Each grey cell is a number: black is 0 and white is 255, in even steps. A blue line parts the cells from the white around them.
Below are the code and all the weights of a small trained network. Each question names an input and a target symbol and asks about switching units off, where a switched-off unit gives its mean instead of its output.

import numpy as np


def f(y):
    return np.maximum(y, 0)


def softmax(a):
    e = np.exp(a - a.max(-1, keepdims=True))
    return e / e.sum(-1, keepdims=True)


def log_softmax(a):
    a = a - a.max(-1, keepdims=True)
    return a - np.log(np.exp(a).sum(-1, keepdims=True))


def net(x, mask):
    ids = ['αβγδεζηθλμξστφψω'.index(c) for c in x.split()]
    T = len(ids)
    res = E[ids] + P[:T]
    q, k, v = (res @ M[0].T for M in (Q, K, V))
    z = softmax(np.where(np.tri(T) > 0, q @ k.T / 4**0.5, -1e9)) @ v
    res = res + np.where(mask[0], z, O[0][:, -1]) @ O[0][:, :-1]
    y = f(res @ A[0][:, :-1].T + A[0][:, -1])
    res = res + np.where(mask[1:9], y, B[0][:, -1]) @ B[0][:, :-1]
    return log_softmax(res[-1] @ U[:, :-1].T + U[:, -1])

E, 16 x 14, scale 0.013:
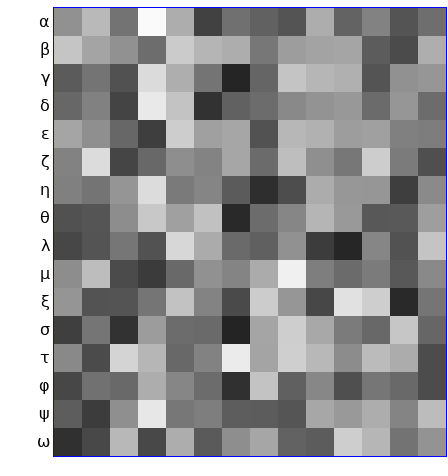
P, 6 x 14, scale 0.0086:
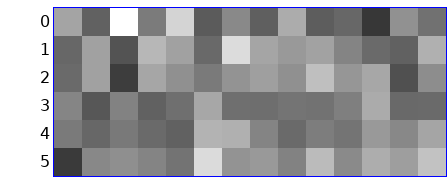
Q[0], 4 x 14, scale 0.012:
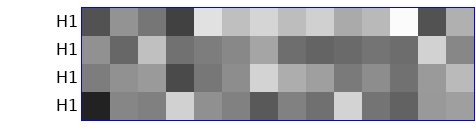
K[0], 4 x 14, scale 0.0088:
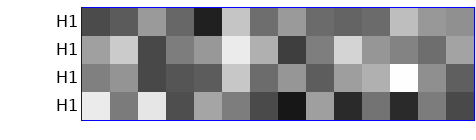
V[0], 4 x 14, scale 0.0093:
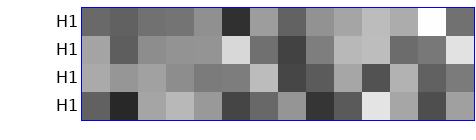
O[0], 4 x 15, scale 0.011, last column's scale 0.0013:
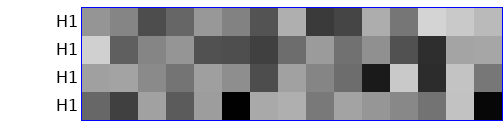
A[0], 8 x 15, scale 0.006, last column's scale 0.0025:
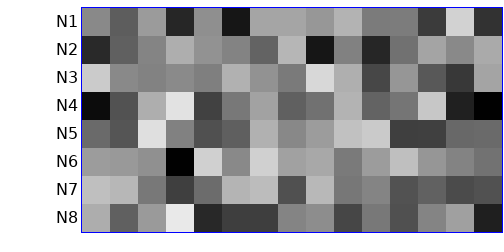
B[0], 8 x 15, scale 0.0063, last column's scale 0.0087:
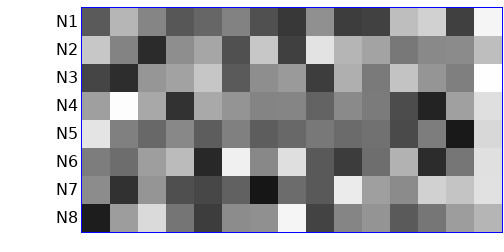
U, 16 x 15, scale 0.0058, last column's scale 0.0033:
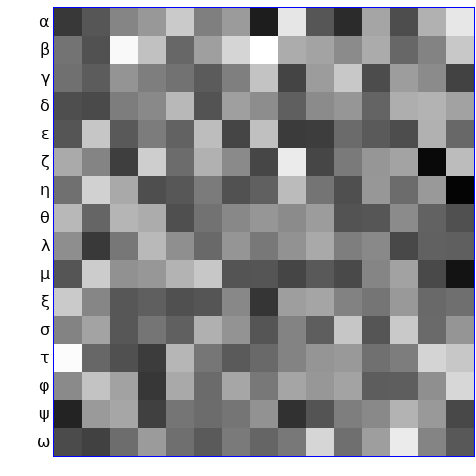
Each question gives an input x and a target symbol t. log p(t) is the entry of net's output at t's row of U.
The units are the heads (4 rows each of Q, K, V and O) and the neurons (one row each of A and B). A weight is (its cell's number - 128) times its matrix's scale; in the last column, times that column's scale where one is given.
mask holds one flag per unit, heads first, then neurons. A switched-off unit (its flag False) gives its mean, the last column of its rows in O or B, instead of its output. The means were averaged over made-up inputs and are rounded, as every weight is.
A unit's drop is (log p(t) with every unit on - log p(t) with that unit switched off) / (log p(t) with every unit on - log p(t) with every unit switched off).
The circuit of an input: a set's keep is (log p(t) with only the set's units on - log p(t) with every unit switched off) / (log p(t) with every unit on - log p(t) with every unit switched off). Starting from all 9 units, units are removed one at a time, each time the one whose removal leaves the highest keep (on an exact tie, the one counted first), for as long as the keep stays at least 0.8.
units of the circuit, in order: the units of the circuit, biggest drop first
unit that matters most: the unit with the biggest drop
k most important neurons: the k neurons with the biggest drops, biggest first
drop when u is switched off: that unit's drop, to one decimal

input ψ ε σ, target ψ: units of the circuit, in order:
[H1 N1 N8]
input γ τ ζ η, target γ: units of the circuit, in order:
[H1 N8]
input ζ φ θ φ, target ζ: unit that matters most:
N2
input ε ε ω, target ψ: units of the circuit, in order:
[N1 H1]
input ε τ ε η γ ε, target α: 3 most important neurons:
[N1 N7 N4]
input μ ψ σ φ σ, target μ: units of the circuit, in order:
[H1 N4]
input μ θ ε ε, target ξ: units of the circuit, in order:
[H1 N5 N1]
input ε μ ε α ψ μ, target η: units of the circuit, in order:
[H1 N1]
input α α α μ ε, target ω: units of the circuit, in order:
[H1 N7 N3]
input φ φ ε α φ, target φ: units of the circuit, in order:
[H1 N4 N2]
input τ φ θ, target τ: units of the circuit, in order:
[H1 N2]
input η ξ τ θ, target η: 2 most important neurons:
[N1 N8]
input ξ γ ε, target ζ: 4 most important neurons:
[N1 N5 N6 N7]
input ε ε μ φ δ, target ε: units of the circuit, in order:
[H1 N8]
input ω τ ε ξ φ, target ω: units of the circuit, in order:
[H1 N1 N2]
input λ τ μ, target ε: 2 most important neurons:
[N2 N6]
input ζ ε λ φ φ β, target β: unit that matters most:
N6
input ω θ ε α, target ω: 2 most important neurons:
[N1 N4]
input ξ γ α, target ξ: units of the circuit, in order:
[H1 N5 N1 N3]
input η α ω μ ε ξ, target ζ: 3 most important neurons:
[N1 N5 N7]
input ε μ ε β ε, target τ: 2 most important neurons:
[N7 N1]
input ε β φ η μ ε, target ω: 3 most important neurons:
[N7 N3 N4]
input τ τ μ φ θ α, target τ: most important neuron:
[N2]
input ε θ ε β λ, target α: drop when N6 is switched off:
0.1
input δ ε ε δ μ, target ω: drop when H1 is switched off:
0.7
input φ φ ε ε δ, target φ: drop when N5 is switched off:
0.0
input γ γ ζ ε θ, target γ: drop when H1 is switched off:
1.2
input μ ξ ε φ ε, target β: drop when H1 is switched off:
0.3
